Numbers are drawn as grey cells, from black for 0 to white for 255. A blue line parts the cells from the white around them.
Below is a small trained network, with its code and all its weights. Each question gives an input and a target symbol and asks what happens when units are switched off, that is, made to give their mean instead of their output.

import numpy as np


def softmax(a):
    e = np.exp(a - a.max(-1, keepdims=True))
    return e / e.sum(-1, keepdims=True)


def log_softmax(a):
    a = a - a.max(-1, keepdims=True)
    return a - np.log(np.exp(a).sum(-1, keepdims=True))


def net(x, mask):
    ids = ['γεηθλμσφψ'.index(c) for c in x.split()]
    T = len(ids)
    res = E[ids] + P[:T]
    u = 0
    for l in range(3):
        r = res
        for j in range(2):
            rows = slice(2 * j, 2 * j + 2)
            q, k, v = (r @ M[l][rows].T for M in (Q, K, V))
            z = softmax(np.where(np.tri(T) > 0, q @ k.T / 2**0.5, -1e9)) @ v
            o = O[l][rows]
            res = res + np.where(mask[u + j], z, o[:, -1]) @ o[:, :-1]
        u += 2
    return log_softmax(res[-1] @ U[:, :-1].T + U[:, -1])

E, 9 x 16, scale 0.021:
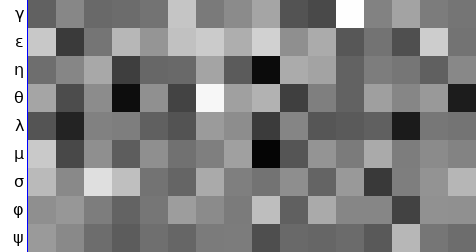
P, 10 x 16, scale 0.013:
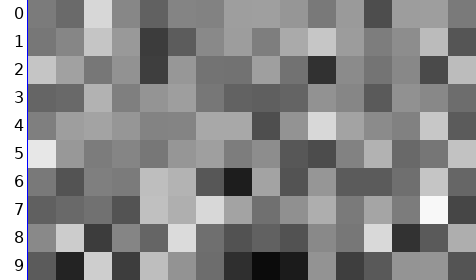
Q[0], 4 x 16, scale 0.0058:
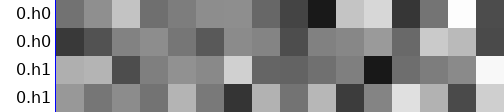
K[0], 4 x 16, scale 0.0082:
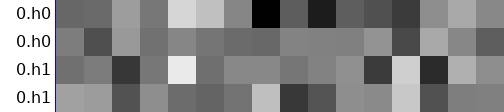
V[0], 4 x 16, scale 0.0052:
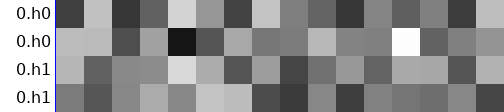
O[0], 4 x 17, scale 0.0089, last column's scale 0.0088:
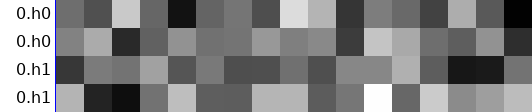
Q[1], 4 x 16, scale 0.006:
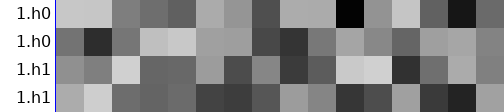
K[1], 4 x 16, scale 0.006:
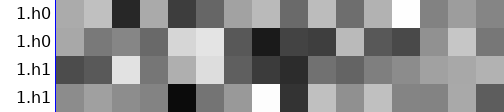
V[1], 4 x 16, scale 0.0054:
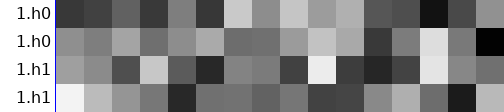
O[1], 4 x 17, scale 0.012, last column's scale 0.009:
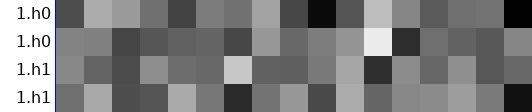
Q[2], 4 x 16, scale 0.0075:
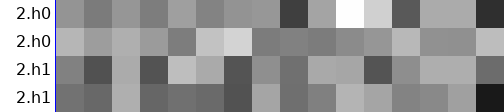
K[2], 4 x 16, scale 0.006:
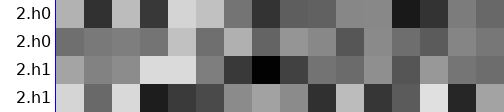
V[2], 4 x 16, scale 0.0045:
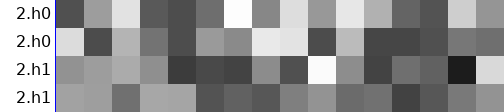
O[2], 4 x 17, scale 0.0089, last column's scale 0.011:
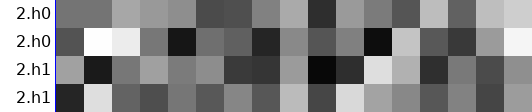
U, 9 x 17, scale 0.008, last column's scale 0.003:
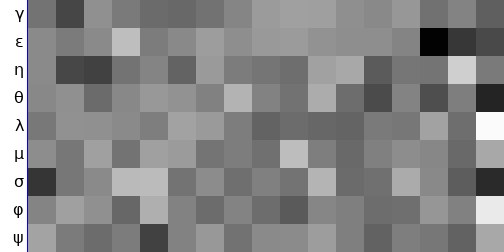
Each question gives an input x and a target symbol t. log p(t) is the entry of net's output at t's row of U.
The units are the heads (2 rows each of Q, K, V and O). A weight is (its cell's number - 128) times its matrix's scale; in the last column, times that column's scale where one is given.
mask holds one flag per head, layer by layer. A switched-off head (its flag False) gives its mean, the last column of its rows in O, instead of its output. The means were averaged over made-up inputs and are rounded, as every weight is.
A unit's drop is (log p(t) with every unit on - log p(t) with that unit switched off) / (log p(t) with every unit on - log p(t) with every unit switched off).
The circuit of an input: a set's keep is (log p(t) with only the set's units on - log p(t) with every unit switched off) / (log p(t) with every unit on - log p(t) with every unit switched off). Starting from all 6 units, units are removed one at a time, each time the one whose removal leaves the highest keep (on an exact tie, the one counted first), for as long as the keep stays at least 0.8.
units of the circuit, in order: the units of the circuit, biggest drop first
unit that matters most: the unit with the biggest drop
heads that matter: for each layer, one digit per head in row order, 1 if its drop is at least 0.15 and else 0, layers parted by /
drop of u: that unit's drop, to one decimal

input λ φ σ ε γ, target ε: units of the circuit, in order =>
1.h1
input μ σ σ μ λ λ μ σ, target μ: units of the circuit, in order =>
2.h0; 1.h0
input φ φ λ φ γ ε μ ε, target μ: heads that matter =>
00 / 00 / 10
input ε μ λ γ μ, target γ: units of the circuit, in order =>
0.h0; 1.h1; 2.h0
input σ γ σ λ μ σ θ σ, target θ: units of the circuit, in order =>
1.h0; 2.h1
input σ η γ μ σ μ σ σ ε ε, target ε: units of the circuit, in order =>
1.h1; 2.h0; 0.h1
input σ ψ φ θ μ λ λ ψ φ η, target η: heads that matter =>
00 / 10 / 10
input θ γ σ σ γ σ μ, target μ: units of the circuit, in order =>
2.h0; 1.h0
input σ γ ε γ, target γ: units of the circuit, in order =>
0.h0; 1.h1
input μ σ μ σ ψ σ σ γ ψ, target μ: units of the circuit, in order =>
0.h0; 2.h1; 1.h0
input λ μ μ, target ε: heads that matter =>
11 / 00 / 00
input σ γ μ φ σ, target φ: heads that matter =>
00 / 11 / 00
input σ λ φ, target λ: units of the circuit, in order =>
1.h0; 0.h0
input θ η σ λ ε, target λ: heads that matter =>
00 / 10 / 00
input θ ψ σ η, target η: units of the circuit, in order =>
2.h0; 1.h0
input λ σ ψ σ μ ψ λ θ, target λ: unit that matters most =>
1.h0
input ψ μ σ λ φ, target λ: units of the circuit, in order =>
1.h0; 1.h1
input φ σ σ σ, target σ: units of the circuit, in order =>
1.h1; 1.h0; 2.h1
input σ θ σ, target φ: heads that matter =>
01 / 00 / 11
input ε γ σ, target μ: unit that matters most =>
0.h0
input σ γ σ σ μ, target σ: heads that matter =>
00 / 11 / 00
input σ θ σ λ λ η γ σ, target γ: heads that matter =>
10 / 01 / 00
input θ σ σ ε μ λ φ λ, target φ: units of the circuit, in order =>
1.h1; 1.h0
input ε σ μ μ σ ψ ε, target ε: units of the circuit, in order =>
1.h1; 2.h0
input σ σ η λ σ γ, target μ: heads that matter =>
10 / 10 / 01
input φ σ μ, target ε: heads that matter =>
01 / 00 / 00
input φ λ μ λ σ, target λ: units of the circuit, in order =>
1.h0
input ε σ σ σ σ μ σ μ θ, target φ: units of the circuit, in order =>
1.h1; 0.h0
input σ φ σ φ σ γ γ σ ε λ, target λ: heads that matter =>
10 / 10 / 00
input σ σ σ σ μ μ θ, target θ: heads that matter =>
10 / 10 / 01
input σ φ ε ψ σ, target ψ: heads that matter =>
10 / 11 / 00
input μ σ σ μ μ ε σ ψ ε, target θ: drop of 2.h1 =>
0.5
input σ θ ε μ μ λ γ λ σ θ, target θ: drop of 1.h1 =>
-0.1
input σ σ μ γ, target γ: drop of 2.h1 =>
0.0
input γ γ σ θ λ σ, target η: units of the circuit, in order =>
0.h1
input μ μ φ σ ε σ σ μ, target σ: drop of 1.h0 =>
0.1
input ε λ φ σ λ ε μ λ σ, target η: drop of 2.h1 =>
-0.1
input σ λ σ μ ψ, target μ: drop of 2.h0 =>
0.5
